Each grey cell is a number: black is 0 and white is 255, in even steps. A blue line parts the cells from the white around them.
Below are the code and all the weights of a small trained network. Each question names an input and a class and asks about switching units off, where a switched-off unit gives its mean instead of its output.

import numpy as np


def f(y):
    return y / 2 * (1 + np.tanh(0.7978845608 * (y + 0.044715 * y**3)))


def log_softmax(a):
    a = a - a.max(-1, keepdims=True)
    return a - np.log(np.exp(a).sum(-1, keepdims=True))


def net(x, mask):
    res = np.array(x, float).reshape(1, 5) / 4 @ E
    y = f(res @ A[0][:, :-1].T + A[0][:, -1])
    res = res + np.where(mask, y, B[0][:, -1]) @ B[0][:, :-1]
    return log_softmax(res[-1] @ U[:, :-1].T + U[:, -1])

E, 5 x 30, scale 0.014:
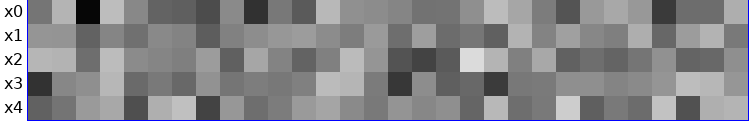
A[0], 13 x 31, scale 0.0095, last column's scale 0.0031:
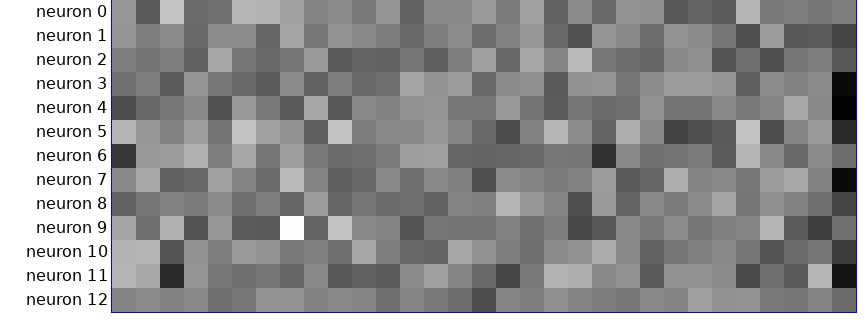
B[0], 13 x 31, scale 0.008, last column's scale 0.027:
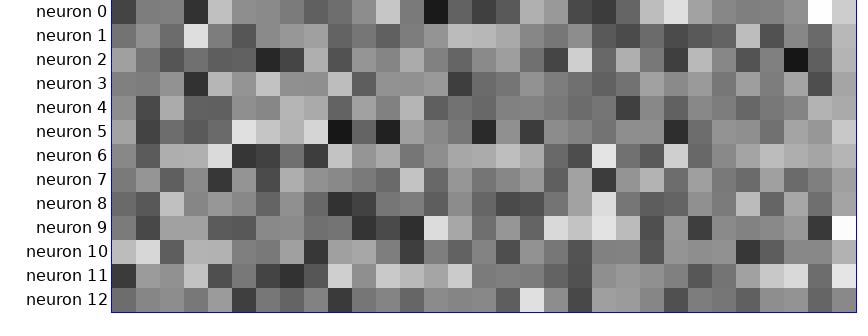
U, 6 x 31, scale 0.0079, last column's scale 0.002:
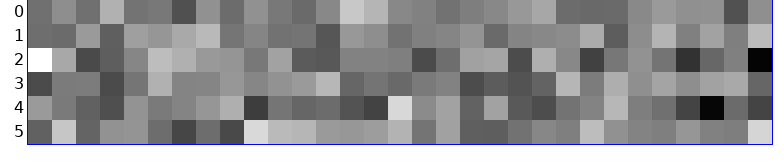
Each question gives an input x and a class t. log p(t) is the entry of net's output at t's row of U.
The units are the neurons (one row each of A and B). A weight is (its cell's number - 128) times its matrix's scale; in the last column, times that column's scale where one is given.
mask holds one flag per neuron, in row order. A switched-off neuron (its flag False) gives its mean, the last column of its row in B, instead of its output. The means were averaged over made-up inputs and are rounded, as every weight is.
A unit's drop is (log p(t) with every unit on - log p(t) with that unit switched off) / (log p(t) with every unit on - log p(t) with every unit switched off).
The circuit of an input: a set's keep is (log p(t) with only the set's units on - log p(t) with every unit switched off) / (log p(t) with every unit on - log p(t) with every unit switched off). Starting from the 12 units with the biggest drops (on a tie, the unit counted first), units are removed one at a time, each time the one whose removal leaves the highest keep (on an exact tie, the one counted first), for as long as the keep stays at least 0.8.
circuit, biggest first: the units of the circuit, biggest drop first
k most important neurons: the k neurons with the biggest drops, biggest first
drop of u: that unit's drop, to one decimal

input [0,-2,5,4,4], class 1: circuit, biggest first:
[neuron 5; neuron 2]
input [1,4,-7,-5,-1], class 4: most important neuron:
[neuron 11]
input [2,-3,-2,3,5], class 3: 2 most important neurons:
[neuron 9; neuron 4]
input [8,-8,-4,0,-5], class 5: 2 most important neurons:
[neuron 11; neuron 9]
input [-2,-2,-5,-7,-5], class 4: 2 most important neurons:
[neuron 11; neuron 2]
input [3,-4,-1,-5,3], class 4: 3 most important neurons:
[neuron 2; neuron 6; neuron 9]
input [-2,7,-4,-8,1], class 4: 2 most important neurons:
[neuron 11; neuron 9]
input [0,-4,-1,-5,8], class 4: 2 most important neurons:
[neuron 11; neuron 2]
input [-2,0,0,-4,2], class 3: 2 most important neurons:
[neuron 9; neuron 0]
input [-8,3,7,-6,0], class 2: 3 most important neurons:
[neuron 5; neuron 11; neuron 6]
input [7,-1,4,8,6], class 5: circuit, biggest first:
[neuron 6; neuron 9]
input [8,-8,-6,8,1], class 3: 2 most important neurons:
[neuron 4; neuron 9]
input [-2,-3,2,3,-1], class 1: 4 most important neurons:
[neuron 11; neuron 2; neuron 1; neuron 7]
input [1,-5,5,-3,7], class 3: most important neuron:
[neuron 9]
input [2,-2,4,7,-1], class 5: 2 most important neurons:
[neuron 9; neuron 6]
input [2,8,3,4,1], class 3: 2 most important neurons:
[neuron 9; neuron 6]
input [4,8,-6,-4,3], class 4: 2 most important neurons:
[neuron 11; neuron 0]
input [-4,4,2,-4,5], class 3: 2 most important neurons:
[neuron 0; neuron 9]
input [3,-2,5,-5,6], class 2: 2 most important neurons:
[neuron 5; neuron 9]
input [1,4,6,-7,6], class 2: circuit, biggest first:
[neuron 5]
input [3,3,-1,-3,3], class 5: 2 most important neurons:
[neuron 9; neuron 5]
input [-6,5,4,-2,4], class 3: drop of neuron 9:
0.5
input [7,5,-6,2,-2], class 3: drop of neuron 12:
0.0
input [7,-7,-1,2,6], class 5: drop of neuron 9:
0.2
